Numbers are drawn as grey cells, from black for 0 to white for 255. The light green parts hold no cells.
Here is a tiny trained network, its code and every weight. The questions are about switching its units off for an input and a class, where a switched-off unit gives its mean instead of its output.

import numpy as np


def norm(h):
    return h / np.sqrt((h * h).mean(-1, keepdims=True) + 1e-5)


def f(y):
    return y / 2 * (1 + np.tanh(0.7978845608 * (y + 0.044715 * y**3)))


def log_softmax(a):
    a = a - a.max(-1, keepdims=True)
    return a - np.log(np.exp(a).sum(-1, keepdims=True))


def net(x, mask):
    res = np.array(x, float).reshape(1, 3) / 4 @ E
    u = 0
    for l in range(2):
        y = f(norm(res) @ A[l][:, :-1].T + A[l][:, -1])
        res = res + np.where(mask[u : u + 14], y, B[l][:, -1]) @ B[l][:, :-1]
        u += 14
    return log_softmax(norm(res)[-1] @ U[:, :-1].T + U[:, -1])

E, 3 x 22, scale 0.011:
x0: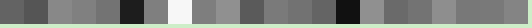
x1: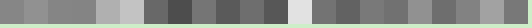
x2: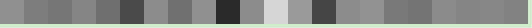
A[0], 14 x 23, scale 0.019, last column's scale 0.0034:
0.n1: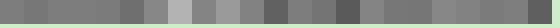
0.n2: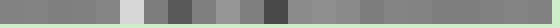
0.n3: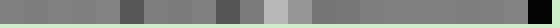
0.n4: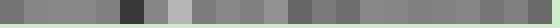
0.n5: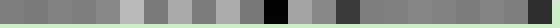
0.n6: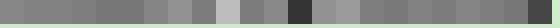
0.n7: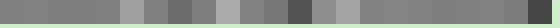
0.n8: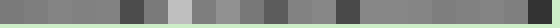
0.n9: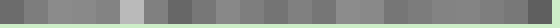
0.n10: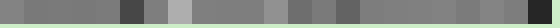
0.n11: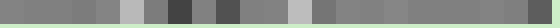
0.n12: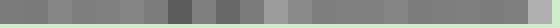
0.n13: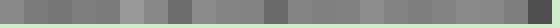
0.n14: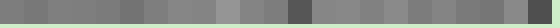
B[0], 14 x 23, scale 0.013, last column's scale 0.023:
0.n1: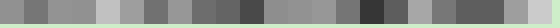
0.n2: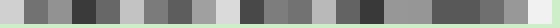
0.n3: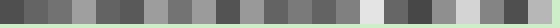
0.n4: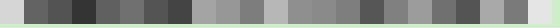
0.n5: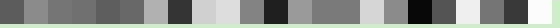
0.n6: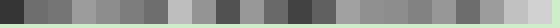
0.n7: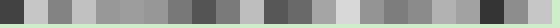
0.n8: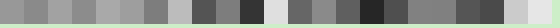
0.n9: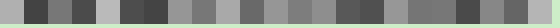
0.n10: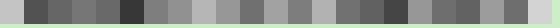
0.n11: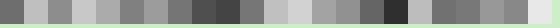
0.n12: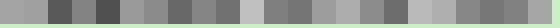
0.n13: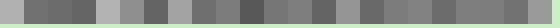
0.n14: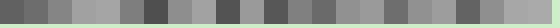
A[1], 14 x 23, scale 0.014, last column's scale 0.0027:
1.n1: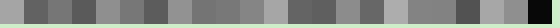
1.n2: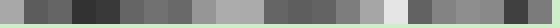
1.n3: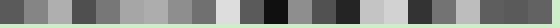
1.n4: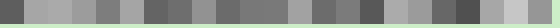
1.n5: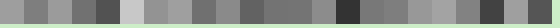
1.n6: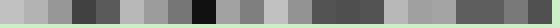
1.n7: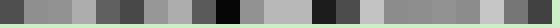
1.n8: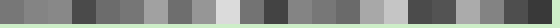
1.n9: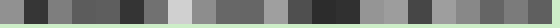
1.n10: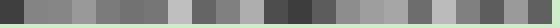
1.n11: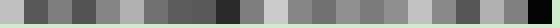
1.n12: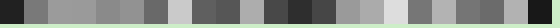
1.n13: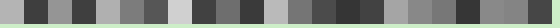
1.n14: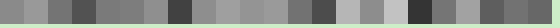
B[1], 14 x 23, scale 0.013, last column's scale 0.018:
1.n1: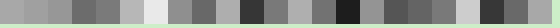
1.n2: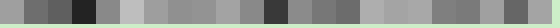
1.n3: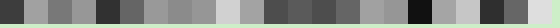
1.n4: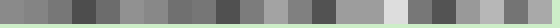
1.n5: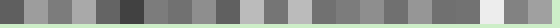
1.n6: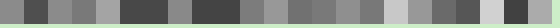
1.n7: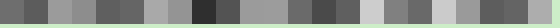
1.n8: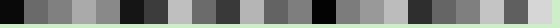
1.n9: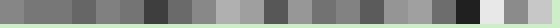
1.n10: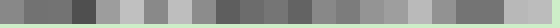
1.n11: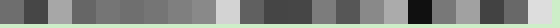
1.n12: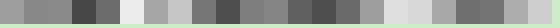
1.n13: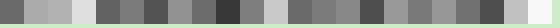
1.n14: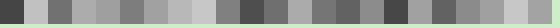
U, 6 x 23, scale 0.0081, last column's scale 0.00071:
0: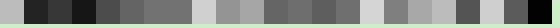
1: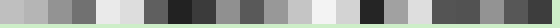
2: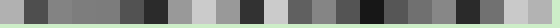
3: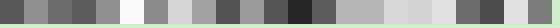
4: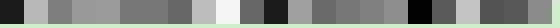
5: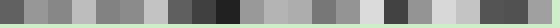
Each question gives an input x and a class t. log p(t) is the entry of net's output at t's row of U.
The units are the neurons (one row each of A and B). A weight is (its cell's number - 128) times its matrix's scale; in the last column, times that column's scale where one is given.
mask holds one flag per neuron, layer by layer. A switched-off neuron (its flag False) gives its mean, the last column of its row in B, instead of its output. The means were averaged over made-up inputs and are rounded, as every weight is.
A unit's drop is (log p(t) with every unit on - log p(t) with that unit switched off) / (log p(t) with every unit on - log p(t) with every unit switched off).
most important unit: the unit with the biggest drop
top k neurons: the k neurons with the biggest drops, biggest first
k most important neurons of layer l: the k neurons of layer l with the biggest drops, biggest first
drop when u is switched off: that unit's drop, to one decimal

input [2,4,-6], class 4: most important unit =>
0.n5
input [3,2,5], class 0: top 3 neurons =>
(0.n3, 0.n2, 0.n9)
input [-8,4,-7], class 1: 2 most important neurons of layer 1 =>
(1.n11, 1.n6)
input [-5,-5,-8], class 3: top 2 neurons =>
(0.n6, 0.n7)
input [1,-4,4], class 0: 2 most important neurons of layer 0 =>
(0.n3, 0.n8)
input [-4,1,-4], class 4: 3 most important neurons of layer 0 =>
(0.n5, 0.n8, 0.n4)
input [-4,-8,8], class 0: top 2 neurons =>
(0.n11, 0.n7)
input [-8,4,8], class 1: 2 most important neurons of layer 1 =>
(1.n3, 1.n8)
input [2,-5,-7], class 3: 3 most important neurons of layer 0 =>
(0.n6, 0.n2, 0.n7)
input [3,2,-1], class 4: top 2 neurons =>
(0.n5, 0.n11)
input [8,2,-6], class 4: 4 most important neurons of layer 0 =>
(0.n5, 0.n11, 0.n9, 0.n2)
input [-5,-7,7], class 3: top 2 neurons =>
(0.n11, 0.n5)
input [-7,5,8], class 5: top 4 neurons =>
(0.n11, 0.n4, 0.n3, 0.n8)
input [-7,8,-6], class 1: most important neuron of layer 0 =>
(0.n11)
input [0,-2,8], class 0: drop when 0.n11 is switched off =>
0.2
